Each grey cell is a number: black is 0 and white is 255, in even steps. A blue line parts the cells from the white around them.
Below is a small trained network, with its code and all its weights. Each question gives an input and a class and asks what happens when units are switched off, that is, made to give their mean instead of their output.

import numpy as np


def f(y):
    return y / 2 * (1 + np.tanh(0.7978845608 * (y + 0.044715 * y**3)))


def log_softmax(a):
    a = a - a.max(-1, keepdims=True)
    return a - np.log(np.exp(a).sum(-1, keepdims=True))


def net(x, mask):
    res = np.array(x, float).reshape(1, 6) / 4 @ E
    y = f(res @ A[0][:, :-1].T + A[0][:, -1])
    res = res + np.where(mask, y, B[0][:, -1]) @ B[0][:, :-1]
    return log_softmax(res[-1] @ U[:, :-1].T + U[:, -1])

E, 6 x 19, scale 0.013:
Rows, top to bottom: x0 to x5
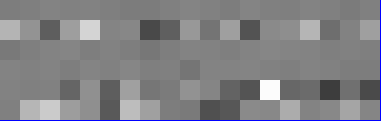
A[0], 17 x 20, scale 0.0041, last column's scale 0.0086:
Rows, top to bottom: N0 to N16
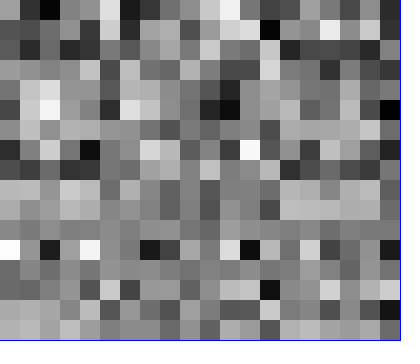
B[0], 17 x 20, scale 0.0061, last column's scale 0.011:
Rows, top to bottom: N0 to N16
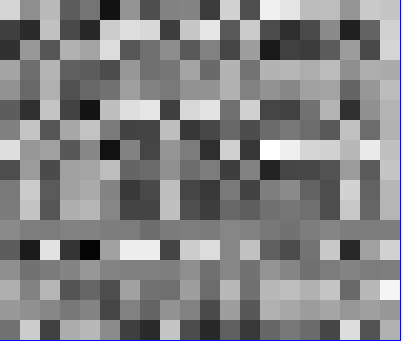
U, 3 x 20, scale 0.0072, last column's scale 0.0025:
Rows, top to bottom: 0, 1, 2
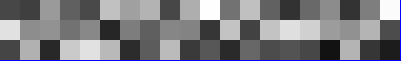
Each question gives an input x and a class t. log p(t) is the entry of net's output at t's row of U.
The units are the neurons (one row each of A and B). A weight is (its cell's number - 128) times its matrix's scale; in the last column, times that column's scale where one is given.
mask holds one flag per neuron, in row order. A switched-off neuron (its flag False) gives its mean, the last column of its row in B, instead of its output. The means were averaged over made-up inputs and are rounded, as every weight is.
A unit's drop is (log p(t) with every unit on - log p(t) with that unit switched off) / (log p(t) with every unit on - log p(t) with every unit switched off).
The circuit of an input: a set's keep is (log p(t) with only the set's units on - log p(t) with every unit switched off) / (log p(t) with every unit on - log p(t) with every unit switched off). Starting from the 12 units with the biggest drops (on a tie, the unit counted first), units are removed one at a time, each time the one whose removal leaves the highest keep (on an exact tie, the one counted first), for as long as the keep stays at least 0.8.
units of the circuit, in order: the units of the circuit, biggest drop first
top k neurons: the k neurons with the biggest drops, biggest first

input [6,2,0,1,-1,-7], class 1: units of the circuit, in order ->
[N0]
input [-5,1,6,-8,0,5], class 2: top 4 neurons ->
[N14, N7, N0, N12]
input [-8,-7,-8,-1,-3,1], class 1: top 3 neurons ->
[N7, N12, N14]
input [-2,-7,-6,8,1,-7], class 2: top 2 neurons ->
[N2, N8]
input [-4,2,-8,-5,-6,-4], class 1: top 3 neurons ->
[N0, N14, N12]
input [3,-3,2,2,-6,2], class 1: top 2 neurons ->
[N7, N14]
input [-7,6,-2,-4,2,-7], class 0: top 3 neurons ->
[N12, N7, N14]
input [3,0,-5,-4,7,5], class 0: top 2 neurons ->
[N5, N7]
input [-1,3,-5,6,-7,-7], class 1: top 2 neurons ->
[N0, N14]
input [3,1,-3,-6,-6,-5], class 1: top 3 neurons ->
[N0, N14, N12]
